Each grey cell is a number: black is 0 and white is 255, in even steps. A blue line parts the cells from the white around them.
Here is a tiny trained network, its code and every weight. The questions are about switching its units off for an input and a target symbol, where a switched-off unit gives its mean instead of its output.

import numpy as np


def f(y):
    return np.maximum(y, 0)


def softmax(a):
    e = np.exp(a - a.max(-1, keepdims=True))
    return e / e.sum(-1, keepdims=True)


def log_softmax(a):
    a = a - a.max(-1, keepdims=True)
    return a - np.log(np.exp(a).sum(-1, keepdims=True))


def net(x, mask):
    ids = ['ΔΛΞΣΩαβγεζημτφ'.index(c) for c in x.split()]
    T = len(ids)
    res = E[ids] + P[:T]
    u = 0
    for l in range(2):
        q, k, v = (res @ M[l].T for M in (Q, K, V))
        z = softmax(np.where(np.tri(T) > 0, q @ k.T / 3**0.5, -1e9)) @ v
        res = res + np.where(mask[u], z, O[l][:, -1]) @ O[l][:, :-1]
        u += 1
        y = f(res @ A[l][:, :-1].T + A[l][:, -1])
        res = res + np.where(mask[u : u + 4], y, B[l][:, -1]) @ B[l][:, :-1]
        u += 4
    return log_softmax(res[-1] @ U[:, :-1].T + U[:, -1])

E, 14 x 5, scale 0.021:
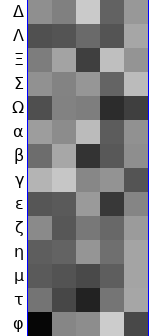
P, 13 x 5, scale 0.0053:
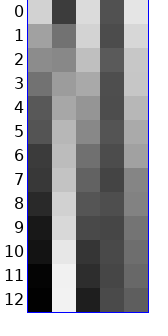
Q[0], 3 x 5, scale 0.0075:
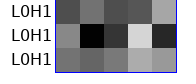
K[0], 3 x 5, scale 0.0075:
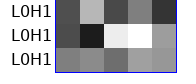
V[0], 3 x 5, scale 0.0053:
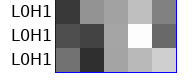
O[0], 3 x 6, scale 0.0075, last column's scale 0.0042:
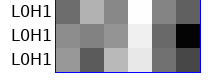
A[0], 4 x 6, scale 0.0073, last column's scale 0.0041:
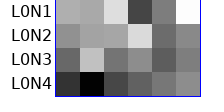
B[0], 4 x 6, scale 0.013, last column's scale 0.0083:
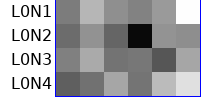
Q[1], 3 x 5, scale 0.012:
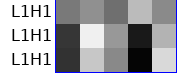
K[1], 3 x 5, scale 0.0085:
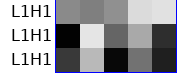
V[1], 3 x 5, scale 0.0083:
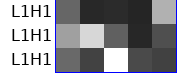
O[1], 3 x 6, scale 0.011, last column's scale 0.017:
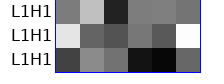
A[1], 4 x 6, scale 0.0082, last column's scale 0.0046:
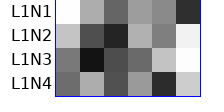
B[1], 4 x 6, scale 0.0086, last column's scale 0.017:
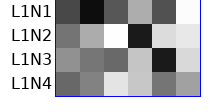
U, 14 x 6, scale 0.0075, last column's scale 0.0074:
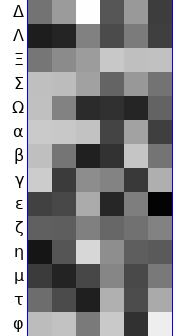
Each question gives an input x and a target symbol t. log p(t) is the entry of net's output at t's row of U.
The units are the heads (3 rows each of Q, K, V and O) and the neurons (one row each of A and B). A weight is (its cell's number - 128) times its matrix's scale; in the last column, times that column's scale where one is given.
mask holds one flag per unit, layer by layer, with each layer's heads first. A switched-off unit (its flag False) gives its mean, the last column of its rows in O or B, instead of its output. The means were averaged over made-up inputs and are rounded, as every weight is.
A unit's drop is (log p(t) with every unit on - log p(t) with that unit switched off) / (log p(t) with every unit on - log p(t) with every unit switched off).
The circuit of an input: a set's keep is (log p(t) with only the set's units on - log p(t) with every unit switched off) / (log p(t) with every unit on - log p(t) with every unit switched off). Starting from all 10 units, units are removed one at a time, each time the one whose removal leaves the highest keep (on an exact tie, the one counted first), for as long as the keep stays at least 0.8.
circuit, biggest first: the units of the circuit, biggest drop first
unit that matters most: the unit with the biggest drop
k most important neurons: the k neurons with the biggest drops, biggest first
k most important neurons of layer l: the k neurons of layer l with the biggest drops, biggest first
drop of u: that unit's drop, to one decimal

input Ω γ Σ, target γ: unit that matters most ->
L0N4
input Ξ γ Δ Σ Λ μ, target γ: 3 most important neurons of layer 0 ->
[L0N4 L0N1 L0N3]
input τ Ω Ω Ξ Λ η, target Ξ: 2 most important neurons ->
[L0N4 L0N3]
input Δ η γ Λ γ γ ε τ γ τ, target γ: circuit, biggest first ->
[L1N3 L1H1 L0N3]
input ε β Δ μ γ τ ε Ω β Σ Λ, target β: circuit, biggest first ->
[L1H1 L0N4]
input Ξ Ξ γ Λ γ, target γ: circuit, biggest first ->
[L1N1 L1H1 L0N4]
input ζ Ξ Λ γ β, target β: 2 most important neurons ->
[L1N2 L1N1]
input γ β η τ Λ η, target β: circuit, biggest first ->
[L1H1 L0H1]
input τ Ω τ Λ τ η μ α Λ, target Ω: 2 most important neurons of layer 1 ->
[L1N1 L1N2]
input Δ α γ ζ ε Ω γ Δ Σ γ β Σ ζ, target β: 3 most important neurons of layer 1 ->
[L1N2 L1N4 L1N1]
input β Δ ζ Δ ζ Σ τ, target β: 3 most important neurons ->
[L1N2 L0N4 L1N4]
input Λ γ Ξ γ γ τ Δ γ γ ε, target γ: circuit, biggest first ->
[L1H1 L1N3 L0N3]
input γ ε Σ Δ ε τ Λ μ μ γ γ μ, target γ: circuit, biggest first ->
[L1N3 L1H1 L0N3]
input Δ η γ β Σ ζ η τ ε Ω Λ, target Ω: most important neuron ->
[L1N1]
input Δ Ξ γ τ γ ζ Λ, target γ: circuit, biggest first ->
[L1N3 L1H1 L0N1 L0N3]
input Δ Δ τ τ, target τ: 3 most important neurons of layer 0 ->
[L0N4 L0N1 L0N3]
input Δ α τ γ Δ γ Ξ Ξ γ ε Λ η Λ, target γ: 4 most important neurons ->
[L1N3 L0N3 L0N1 L0N4]
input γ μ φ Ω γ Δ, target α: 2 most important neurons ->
[L0N2 L1N1]
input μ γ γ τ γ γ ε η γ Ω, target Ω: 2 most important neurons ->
[L1N2 L1N1]
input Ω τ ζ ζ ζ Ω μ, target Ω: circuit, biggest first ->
[L1H1]
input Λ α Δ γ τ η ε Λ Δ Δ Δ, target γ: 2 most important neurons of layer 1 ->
[L1N2 L1N1]
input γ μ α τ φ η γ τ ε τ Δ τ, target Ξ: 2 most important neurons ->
[L0N1 L1N1]
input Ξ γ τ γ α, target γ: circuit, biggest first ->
[L1H1 L1N2]
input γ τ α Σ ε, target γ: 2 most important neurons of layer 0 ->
[L0N4 L0N1]
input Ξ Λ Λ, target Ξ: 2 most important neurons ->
[L1N1 L0N4]
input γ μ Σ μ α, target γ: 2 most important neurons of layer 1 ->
[L1N2 L1N1]
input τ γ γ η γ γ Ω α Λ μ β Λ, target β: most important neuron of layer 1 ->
[L1N2]
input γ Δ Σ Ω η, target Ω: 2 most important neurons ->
[L1N2 L1N1]
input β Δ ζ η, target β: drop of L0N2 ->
0.0
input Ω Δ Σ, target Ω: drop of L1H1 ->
0.6
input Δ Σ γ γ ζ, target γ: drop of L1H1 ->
0.7
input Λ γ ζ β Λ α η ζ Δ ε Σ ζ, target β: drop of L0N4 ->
0.1
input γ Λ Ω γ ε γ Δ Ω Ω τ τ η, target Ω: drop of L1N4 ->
-0.1
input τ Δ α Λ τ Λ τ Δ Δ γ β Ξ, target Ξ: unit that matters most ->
L1N2
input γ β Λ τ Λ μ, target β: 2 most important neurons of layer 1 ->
[L1N2 L1N4]
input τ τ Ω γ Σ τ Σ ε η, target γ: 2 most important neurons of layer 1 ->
[L1N3 L1N2]
